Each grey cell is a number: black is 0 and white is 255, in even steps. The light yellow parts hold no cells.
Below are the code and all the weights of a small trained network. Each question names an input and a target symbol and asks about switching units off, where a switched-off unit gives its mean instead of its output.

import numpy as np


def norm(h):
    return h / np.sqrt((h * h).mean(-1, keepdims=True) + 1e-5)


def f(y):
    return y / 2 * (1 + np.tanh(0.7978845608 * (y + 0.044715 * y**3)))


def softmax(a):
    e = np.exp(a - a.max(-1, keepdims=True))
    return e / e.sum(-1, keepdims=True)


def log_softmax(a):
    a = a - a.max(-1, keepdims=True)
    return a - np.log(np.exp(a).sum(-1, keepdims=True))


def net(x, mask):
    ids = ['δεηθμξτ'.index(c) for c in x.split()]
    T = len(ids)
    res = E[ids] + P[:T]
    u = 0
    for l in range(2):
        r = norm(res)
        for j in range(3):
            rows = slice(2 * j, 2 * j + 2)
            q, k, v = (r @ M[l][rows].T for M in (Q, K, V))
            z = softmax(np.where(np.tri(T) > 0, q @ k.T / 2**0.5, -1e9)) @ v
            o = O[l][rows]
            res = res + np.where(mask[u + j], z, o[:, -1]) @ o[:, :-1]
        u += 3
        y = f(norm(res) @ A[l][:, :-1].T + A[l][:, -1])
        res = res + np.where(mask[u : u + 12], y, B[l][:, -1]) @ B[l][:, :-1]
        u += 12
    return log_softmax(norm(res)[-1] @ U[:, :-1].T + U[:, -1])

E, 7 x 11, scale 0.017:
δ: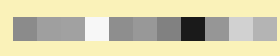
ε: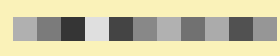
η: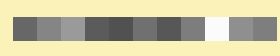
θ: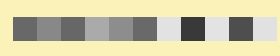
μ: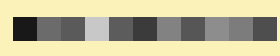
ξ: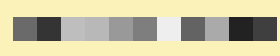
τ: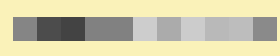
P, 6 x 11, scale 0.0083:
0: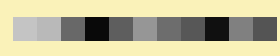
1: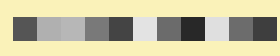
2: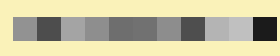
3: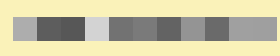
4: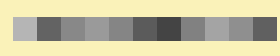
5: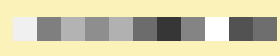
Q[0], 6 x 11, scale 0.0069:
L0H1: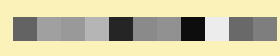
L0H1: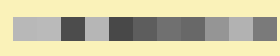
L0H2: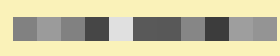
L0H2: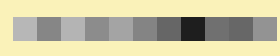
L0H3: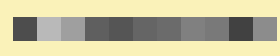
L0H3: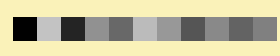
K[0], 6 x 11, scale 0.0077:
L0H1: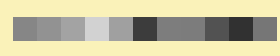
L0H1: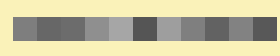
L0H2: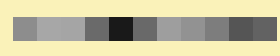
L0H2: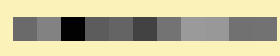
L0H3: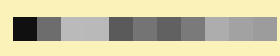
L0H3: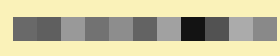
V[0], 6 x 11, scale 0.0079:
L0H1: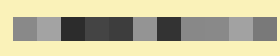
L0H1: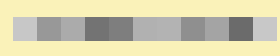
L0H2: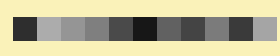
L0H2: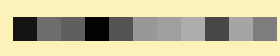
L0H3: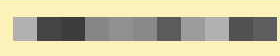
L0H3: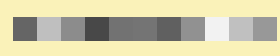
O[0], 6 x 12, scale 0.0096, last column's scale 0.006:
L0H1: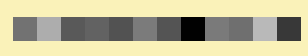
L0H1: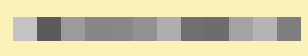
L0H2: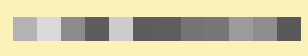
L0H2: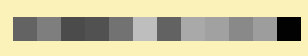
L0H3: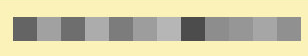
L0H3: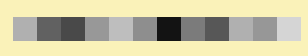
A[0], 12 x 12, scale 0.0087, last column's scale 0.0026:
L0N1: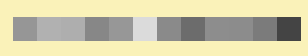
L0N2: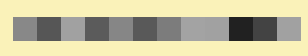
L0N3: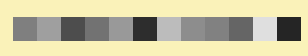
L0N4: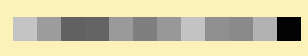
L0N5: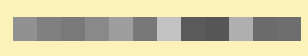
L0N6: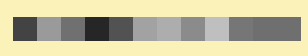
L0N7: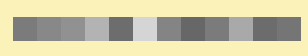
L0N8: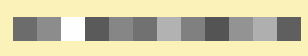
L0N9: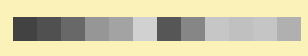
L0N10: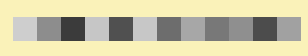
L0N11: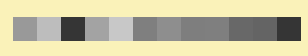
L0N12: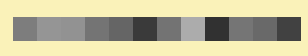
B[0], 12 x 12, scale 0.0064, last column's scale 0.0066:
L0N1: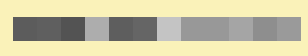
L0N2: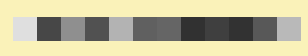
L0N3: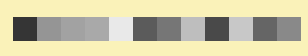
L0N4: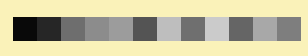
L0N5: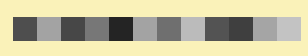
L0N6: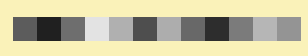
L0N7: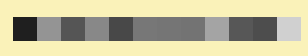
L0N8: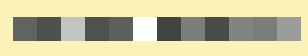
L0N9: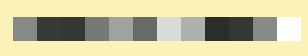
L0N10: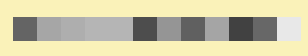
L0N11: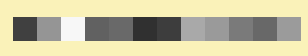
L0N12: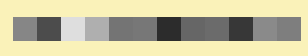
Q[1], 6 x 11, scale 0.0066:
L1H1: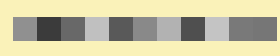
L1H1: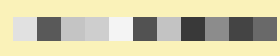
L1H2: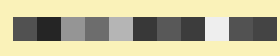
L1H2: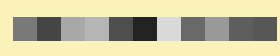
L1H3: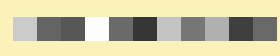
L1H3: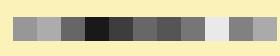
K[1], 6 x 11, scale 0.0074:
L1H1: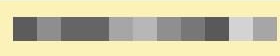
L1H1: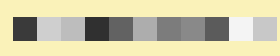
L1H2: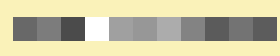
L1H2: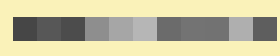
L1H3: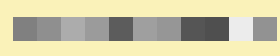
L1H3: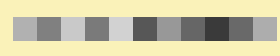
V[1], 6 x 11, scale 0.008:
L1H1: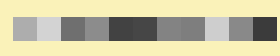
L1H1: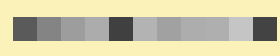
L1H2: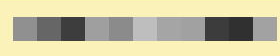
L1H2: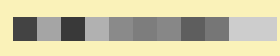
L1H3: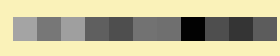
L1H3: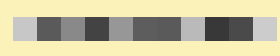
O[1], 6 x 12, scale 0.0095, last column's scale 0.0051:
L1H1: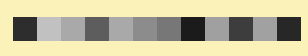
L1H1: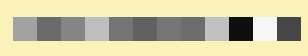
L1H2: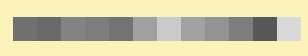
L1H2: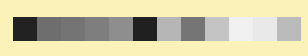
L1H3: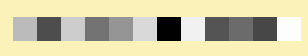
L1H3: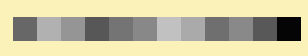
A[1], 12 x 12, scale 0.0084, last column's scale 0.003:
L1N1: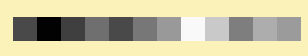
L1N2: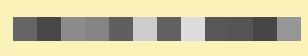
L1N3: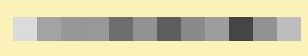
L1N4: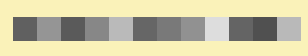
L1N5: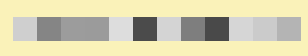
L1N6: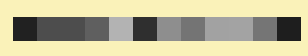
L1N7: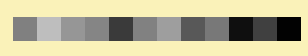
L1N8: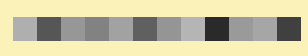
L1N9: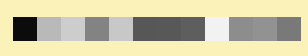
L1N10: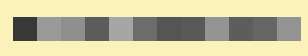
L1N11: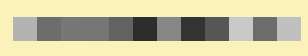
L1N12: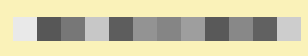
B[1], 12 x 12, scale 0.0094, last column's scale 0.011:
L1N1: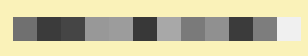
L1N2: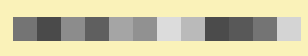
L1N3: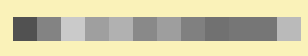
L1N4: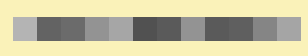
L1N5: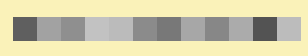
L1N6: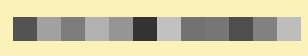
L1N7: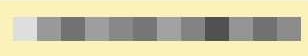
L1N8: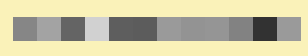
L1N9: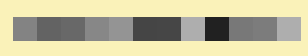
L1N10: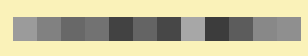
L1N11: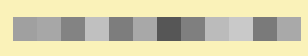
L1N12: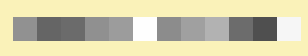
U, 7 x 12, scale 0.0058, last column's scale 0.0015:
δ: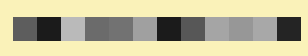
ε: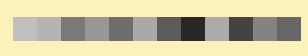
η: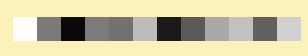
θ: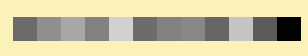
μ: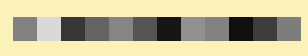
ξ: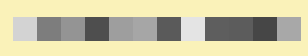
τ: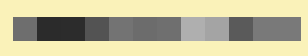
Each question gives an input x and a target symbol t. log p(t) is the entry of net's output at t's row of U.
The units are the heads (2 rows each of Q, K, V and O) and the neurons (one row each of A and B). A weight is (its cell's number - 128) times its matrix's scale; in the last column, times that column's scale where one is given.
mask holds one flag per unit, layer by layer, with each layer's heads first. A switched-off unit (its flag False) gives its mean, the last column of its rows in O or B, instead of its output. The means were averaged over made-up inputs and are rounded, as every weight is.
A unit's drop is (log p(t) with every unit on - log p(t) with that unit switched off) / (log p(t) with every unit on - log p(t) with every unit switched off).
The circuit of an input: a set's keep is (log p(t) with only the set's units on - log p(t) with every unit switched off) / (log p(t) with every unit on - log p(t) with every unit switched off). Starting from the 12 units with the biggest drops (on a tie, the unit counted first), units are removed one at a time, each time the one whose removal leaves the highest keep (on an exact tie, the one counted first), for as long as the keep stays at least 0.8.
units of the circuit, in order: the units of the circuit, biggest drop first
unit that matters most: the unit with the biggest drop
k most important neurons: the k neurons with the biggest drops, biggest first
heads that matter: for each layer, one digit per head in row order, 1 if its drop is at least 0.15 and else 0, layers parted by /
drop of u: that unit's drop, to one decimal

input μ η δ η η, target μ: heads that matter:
100 / 100
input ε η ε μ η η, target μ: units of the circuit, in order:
(L1H1; L0H1)
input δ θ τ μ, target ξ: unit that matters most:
L0H3
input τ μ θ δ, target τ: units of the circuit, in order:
(L0H2; L0N9; L0N7; L1N1)
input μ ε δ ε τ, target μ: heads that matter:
110 / 100
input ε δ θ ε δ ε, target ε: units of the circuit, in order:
(L0H3; L1H1)
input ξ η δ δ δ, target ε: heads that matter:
101 / 111
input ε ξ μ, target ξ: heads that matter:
100 / 011
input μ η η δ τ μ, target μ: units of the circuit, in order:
(L0H1; L1H1)
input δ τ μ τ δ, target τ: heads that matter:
010 / 010
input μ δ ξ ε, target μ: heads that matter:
110 / 100
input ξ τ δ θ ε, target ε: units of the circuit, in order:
(L1H1; L0H3; L0N9)
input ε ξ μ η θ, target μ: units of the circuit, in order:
(L1H1; L0H2; L1N10)
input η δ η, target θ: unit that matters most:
L1H2
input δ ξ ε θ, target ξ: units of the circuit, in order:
(L0H3; L1H3; L1H2)
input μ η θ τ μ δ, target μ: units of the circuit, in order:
(L0H1; L1H1; L1N10)
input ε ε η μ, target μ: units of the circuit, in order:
(L1H1; L0H1; L0H2)
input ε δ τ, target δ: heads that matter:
011 / 101
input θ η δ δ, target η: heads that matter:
100 / 100
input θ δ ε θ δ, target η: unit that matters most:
L0H1
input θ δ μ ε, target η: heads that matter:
111 / 101
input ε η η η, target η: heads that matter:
101 / 000
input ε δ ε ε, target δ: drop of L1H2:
0.3
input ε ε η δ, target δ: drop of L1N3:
0.0
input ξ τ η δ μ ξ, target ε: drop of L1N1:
0.1
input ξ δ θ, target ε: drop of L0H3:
0.3
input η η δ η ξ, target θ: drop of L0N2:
0.2
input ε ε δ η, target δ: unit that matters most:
L1H1
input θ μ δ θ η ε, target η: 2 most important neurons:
(L0N8; L1N11)
